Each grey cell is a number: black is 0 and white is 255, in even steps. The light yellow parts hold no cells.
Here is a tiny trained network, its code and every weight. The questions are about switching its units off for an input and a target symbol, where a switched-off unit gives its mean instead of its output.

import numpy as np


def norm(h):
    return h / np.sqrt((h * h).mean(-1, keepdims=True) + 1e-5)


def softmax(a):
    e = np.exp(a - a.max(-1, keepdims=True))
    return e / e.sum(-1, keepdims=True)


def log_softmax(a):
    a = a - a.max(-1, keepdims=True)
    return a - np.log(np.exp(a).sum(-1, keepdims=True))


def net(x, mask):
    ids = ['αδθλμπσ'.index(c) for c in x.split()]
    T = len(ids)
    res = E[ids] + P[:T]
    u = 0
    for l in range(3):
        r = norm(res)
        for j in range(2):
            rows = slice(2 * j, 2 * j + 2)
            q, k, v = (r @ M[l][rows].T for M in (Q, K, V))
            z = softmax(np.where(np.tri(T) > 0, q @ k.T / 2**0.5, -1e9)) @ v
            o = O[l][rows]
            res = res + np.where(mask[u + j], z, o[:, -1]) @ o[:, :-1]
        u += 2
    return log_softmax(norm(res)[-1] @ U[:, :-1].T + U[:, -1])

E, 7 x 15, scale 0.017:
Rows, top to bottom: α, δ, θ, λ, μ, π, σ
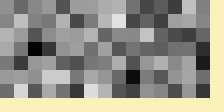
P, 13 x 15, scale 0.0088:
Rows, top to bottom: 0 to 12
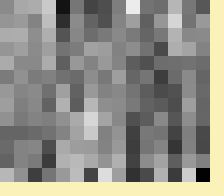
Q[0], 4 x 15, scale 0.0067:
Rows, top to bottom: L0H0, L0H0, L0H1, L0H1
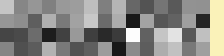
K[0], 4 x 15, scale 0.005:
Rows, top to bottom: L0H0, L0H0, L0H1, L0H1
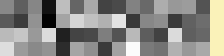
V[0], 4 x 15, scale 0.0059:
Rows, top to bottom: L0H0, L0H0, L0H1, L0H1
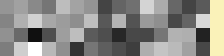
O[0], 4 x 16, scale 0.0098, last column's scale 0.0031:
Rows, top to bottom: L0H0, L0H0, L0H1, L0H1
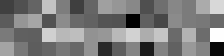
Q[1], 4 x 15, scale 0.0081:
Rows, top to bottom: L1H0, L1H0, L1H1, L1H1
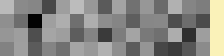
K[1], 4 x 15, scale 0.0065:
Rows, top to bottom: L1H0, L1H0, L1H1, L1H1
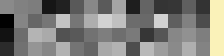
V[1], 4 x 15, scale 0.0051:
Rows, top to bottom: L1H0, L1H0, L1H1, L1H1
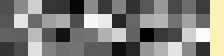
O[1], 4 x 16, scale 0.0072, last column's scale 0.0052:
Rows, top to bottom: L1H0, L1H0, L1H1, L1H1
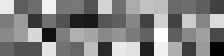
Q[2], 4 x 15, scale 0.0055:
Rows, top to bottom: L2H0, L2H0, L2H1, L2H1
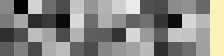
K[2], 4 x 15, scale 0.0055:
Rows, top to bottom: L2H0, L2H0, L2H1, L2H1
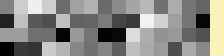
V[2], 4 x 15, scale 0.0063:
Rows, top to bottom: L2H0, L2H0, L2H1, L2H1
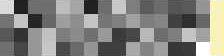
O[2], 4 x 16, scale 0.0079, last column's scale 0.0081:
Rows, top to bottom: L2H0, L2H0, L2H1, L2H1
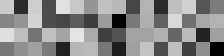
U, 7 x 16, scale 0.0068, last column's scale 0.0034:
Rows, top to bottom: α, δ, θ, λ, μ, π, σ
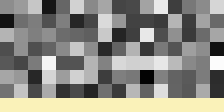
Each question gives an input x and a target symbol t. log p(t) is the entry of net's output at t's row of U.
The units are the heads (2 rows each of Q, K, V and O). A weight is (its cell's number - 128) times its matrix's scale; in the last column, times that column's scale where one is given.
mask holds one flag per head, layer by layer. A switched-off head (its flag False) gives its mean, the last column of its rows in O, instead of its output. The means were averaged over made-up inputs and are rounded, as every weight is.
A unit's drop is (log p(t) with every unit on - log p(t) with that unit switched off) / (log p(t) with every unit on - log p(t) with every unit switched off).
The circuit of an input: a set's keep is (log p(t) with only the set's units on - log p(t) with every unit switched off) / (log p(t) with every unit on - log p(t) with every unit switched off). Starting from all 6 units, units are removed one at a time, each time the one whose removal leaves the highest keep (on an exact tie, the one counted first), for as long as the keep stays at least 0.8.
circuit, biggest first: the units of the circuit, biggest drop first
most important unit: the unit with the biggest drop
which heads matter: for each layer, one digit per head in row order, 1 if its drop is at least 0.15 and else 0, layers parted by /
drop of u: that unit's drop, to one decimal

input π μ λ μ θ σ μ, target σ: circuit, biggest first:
(L0H1 L2H0 L1H0)
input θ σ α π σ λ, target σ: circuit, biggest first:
(L2H0)
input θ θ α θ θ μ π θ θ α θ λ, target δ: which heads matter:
11 / 11 / 00
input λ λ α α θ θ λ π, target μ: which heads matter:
11 / 00 / 00
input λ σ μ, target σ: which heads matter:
00 / 10 / 10
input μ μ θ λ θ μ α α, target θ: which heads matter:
11 / 01 / 00
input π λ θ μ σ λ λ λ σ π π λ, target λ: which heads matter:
01 / 10 / 00
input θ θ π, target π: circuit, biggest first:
(L2H0 L0H1)
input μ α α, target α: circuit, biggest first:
(L1H1 L0H1)
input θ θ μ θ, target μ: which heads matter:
00 / 11 / 00
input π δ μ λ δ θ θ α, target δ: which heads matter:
00 / 10 / 01
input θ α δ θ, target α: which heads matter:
00 / 11 / 00
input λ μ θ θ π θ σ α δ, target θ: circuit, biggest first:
(L0H0 L0H1 L1H0)
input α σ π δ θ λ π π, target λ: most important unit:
L1H0
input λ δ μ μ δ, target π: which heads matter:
10 / 01 / 10
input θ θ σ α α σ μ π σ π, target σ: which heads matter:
00 / 10 / 00
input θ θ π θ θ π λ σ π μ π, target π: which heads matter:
01 / 00 / 00
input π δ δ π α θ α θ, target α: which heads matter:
01 / 01 / 00
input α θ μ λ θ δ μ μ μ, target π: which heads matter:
01 / 00 / 00
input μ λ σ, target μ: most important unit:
L0H1
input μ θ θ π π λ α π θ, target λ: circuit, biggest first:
(L1H0 L0H1)
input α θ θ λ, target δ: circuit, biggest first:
(L1H0 L2H1)
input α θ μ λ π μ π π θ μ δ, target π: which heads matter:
00 / 01 / 11
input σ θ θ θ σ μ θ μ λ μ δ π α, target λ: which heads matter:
11 / 10 / 00
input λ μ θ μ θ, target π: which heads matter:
01 / 01 / 00
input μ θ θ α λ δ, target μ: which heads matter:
11 / 00 / 00
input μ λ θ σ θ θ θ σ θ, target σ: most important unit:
L1H0
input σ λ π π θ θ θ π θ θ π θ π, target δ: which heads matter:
10 / 10 / 00
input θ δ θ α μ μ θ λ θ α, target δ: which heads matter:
11 / 11 / 01
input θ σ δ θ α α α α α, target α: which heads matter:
00 / 01 / 00
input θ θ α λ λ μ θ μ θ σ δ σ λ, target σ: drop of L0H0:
0.0
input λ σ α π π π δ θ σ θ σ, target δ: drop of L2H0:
-0.1
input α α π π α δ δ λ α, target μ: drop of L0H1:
0.3
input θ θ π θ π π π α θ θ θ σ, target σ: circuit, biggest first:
(L1H0)
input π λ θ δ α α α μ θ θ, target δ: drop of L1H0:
0.5
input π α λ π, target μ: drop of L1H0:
-0.1
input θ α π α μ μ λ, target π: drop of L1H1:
-0.1
